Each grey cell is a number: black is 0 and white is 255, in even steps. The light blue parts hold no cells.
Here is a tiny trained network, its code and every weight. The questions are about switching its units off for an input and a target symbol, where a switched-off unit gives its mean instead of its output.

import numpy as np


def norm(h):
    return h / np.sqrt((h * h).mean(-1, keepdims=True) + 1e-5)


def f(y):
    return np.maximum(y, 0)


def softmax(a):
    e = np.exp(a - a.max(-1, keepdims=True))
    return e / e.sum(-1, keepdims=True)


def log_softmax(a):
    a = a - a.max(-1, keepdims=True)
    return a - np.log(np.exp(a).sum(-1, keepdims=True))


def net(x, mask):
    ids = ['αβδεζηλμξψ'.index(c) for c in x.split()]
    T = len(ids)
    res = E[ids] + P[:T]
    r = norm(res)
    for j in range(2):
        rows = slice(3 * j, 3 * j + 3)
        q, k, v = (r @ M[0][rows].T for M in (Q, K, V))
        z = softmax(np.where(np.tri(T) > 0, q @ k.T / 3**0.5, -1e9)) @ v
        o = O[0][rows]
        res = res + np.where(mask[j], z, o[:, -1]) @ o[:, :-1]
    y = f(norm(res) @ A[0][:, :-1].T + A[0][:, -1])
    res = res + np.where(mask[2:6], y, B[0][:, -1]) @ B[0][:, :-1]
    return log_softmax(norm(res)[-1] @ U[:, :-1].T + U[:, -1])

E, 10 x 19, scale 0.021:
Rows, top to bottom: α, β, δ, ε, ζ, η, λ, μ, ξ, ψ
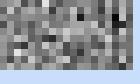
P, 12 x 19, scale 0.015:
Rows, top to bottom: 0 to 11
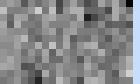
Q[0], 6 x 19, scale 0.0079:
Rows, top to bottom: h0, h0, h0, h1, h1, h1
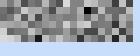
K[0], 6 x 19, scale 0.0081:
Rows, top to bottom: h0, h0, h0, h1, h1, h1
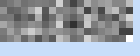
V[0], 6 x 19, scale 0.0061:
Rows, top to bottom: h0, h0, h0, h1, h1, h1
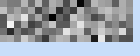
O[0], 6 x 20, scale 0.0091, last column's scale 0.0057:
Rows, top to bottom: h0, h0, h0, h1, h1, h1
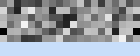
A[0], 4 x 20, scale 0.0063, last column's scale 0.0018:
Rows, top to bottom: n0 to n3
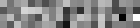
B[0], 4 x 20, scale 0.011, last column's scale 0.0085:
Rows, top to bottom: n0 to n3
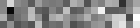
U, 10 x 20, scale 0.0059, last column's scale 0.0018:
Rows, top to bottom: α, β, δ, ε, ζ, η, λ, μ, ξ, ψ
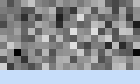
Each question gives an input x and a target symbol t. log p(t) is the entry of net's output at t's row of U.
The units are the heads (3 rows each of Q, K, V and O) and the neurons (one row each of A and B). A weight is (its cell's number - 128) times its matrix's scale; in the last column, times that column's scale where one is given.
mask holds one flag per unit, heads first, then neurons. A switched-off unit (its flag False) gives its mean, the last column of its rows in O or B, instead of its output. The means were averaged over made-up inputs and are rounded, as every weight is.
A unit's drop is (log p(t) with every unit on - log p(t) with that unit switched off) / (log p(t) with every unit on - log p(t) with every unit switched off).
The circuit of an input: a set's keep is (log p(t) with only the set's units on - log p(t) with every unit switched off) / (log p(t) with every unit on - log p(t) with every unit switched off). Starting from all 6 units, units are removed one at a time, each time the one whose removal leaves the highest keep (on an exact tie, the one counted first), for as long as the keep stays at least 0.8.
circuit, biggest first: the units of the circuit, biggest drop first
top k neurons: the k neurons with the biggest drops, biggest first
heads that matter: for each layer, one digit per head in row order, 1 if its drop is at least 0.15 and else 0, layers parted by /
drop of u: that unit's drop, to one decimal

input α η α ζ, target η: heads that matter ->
11
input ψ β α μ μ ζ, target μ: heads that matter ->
10
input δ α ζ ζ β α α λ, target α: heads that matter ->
01
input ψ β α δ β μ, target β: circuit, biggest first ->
(h0)
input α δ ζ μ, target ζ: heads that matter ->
11
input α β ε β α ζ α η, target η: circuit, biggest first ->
(h0; n0)
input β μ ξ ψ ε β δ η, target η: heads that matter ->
01
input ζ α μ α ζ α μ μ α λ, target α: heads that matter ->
01
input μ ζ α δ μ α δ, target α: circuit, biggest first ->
(h1; n1)
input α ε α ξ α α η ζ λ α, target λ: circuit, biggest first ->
(h1; h0)
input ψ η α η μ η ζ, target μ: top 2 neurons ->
(n0; n3)
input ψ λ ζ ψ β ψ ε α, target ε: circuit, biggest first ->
(h0; h1; n3)
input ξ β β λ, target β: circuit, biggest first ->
(h0; h1)
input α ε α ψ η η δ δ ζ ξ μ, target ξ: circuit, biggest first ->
(h1)
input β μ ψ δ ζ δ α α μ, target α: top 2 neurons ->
(n1; n3)
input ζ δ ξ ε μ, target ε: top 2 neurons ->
(n3; n2)
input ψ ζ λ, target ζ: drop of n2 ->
0.1
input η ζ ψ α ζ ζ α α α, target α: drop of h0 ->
0.1
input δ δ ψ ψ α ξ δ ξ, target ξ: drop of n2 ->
0.0
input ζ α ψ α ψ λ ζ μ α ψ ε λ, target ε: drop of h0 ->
0.6
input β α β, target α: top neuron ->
(n1)
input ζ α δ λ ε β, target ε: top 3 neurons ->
(n3; n2; n1)
